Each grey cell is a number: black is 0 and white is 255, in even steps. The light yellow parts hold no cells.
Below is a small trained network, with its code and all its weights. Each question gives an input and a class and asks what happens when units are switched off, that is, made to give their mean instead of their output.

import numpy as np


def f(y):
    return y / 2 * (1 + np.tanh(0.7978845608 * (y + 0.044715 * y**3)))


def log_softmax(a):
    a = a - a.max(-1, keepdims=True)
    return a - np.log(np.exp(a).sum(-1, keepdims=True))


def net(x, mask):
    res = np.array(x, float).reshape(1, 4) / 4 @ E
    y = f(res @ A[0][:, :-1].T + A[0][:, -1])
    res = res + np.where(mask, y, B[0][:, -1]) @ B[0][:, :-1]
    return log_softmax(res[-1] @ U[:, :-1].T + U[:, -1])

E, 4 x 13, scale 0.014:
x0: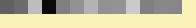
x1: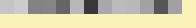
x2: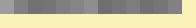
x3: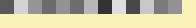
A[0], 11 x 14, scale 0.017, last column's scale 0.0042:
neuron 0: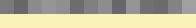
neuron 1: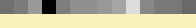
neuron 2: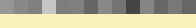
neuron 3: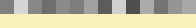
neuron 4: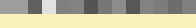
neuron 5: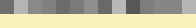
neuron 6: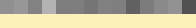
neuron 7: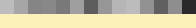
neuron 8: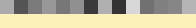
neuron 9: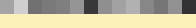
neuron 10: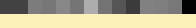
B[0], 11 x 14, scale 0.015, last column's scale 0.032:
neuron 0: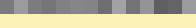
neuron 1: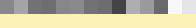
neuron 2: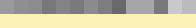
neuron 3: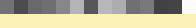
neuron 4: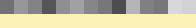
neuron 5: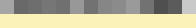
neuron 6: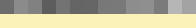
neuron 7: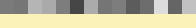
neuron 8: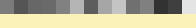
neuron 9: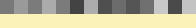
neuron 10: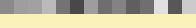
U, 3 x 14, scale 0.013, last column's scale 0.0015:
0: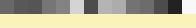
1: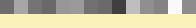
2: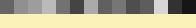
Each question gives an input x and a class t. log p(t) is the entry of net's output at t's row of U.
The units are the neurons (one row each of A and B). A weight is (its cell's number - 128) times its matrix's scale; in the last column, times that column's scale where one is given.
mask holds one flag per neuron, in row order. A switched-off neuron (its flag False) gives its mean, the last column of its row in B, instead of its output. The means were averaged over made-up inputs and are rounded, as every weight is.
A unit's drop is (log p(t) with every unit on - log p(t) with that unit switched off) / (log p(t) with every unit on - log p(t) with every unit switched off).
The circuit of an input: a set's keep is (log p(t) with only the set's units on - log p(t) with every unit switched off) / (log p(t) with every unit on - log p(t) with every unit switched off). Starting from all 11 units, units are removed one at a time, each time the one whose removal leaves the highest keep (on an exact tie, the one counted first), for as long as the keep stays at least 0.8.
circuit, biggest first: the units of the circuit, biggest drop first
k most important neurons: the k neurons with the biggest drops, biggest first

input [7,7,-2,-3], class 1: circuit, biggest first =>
neuron 1
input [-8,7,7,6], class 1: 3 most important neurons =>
neuron 4; neuron 2; neuron 8
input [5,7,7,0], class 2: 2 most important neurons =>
neuron 7; neuron 9
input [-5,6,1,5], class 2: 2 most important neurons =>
neuron 9; neuron 7
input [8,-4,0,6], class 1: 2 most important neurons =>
neuron 1; neuron 8
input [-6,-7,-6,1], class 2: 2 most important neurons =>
neuron 10; neuron 1
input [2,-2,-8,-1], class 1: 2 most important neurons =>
neuron 3; neuron 9
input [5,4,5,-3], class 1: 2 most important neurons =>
neuron 1; neuron 3
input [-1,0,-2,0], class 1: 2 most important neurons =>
neuron 3; neuron 8
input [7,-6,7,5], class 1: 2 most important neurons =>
neuron 1; neuron 8
